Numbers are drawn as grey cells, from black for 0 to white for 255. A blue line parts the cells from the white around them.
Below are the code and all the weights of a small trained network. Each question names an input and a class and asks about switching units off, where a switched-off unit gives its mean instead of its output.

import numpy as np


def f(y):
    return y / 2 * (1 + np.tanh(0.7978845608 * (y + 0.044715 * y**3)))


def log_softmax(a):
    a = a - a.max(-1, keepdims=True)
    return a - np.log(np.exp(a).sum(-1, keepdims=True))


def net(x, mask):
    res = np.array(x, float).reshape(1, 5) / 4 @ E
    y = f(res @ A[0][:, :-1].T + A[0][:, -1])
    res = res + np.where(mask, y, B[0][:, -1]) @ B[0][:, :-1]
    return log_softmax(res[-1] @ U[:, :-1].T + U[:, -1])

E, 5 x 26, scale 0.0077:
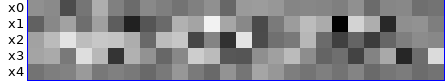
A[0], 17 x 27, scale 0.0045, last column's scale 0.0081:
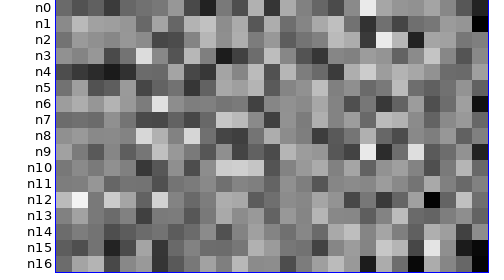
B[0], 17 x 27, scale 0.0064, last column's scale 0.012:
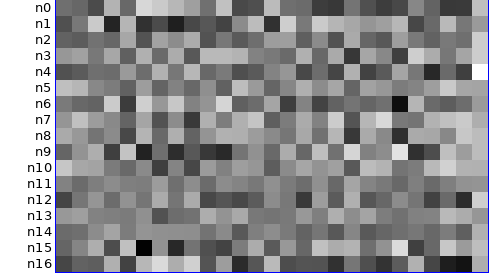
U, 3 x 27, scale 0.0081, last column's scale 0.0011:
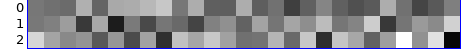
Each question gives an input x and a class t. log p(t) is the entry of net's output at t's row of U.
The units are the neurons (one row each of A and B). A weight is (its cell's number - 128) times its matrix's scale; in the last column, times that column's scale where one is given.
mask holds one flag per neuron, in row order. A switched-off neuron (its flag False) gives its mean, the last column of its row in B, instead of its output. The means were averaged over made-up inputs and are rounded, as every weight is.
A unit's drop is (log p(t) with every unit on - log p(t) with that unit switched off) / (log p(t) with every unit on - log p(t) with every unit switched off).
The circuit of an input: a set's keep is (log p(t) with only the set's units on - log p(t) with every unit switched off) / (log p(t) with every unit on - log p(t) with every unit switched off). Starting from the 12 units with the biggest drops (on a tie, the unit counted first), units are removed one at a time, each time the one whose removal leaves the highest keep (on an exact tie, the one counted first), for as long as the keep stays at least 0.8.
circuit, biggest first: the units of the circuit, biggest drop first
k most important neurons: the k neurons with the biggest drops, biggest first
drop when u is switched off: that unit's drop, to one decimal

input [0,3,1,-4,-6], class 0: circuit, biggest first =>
[n9]
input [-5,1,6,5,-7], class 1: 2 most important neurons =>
[n1; n0]
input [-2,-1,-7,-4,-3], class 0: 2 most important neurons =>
[n0; n9]
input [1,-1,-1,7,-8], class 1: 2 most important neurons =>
[n12; n0]
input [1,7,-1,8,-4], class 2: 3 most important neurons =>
[n10; n7; n4]
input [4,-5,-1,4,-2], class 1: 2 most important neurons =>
[n9; n0]
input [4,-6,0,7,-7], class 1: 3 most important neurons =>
[n9; n0; n16]
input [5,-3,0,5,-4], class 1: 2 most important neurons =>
[n9; n0]
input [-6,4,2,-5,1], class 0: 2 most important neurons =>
[n16; n9]
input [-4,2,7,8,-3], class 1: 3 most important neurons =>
[n1; n0; n16]
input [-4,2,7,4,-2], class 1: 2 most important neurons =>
[n1; n0]
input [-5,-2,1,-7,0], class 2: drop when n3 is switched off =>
0.2
